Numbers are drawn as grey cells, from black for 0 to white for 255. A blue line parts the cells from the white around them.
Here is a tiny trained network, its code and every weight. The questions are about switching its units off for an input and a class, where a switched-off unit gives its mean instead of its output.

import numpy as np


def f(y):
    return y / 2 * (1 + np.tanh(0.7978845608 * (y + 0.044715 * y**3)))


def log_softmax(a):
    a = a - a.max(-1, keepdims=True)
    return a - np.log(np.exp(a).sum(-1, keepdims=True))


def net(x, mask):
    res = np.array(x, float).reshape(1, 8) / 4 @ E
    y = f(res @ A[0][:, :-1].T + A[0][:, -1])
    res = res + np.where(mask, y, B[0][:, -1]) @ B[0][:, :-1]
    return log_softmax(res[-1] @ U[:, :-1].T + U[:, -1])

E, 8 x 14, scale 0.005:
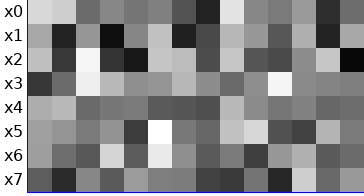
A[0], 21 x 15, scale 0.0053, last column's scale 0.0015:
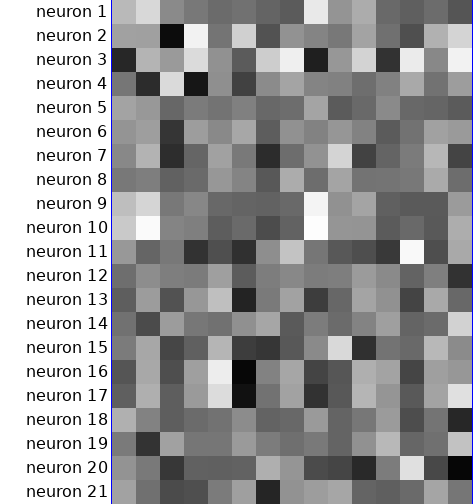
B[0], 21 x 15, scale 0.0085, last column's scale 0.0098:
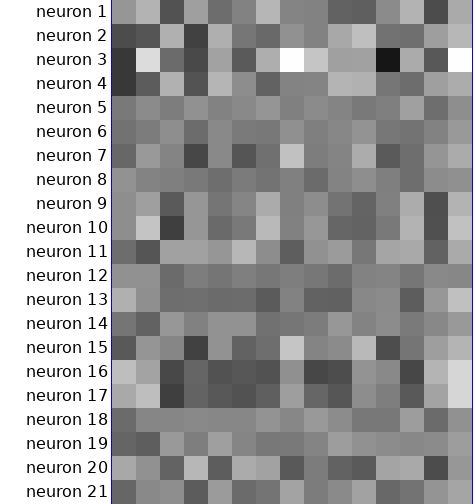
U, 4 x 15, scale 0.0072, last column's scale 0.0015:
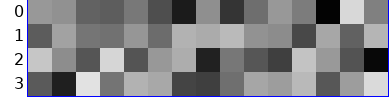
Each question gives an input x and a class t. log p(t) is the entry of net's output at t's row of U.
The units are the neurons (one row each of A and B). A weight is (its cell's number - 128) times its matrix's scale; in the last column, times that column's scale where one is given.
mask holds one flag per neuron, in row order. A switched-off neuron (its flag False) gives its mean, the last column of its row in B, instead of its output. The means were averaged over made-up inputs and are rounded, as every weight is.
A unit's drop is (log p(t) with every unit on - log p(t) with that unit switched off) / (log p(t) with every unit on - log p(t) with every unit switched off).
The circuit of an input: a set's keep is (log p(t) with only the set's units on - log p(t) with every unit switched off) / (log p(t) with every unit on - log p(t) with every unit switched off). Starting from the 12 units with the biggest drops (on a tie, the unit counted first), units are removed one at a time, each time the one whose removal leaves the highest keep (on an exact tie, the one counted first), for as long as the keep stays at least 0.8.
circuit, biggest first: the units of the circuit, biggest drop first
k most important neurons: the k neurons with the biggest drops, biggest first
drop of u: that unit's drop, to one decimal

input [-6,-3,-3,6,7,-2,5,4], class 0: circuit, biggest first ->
[neuron 16]
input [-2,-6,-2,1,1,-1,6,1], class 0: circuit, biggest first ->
[neuron 10; neuron 16]
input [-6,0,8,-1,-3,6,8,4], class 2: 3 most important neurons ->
[neuron 20; neuron 2; neuron 15]
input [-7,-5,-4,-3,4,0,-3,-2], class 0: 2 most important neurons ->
[neuron 16; neuron 17]
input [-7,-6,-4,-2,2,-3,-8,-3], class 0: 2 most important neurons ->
[neuron 16; neuron 17]
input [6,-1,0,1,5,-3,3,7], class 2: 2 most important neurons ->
[neuron 3; neuron 4]
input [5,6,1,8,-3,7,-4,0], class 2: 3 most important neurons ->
[neuron 3; neuron 2; neuron 15]
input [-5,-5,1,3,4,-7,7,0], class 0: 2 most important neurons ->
[neuron 16; neuron 17]
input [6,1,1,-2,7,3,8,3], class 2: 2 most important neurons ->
[neuron 3; neuron 1]
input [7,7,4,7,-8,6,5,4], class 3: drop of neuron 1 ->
0.0
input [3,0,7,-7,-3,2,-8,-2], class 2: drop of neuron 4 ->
-0.1
